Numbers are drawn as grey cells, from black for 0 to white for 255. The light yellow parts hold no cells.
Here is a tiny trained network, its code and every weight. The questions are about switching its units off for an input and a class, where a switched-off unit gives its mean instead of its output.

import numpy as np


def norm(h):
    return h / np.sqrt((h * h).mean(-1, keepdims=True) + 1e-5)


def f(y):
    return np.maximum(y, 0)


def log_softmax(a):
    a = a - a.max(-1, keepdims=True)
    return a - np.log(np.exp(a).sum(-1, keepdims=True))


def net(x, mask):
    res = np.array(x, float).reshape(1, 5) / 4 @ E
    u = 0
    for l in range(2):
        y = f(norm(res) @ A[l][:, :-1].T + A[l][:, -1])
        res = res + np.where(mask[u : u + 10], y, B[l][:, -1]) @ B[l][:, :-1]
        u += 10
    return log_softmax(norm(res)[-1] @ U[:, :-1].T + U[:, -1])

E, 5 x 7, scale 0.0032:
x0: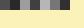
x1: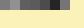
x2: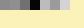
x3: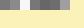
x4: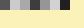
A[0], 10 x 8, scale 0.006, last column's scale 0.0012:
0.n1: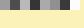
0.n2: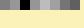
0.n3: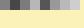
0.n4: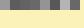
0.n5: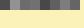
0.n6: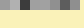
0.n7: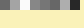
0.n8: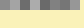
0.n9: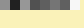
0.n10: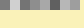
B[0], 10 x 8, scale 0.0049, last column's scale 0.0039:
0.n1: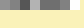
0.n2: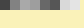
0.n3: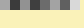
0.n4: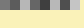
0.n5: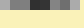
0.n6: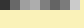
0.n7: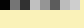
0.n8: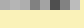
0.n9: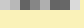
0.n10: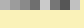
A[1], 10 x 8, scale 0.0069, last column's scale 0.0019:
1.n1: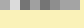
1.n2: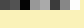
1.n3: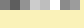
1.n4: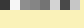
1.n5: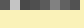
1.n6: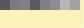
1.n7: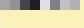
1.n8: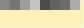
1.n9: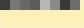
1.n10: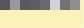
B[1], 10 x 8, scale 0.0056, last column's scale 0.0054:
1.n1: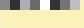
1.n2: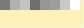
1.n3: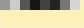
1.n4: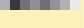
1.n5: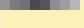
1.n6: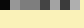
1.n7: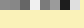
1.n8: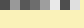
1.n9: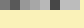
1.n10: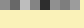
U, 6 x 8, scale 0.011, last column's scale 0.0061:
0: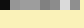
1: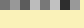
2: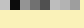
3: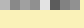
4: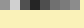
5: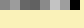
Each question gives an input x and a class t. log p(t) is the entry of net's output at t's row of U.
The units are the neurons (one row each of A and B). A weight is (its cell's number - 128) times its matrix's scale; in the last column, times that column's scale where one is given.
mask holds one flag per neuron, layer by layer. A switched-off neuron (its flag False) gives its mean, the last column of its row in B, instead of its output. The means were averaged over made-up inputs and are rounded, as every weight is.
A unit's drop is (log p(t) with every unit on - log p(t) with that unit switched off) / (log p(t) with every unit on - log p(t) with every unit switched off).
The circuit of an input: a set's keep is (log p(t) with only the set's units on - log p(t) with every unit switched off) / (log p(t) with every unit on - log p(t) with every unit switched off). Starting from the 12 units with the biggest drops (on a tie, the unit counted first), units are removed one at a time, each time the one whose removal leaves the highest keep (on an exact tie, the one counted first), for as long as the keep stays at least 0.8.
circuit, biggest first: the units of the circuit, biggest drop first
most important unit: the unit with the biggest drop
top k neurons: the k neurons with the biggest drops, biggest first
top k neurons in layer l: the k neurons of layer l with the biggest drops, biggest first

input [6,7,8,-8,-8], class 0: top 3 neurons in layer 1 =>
[1.n2 1.n3 1.n4]
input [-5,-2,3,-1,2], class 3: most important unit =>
1.n1
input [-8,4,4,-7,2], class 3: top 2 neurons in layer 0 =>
[0.n10 0.n7]
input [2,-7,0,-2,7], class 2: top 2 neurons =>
[1.n4 1.n10]
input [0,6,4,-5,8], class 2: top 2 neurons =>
[1.n4 0.n7]
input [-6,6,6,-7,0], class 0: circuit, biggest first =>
[0.n2 1.n3]
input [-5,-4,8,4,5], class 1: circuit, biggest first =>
[1.n7 1.n2]
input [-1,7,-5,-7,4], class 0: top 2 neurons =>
[0.n6 1.n3]
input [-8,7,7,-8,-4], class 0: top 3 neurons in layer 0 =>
[0.n2 0.n9 0.n6]
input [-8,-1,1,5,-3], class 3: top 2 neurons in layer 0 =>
[0.n10 0.n2]
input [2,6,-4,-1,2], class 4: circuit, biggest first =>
[1.n7 0.n5]
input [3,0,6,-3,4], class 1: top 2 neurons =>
[1.n7 0.n7]
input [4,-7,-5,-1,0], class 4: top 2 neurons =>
[1.n3 1.n7]
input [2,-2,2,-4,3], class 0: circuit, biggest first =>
[0.n2]
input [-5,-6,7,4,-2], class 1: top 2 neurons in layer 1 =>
[1.n7 1.n6]
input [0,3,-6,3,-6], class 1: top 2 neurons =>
[1.n8 1.n4]
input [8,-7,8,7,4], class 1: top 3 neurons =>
[1.n7 1.n6 1.n2]
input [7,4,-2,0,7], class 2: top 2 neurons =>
[1.n4 1.n5]
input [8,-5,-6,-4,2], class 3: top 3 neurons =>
[1.n9 1.n7 1.n6]
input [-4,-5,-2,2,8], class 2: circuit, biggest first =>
[1.n4]
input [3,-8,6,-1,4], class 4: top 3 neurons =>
[1.n3 0.n1 1.n8]
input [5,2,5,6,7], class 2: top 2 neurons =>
[1.n4 0.n2]
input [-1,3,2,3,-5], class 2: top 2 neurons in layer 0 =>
[0.n4 0.n3]
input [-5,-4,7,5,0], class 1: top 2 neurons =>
[1.n7 1.n6]
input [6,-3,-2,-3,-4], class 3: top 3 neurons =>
[0.n9 1.n4 0.n7]
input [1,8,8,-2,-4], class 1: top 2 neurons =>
[1.n7 1.n3]
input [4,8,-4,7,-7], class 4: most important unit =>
1.n4
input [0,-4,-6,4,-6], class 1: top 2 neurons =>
[1.n8 1.n4]
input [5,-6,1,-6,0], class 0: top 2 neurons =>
[0.n2 1.n2]
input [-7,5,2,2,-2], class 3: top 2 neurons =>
[1.n1 0.n10]
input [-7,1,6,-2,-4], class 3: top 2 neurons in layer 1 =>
[1.n1 1.n8]
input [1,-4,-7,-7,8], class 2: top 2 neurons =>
[1.n4 0.n7]
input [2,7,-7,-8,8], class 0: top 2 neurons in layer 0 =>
[0.n6 0.n2]
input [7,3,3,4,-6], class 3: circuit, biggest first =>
[0.n9]
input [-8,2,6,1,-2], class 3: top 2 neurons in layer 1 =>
[1.n1 1.n8]
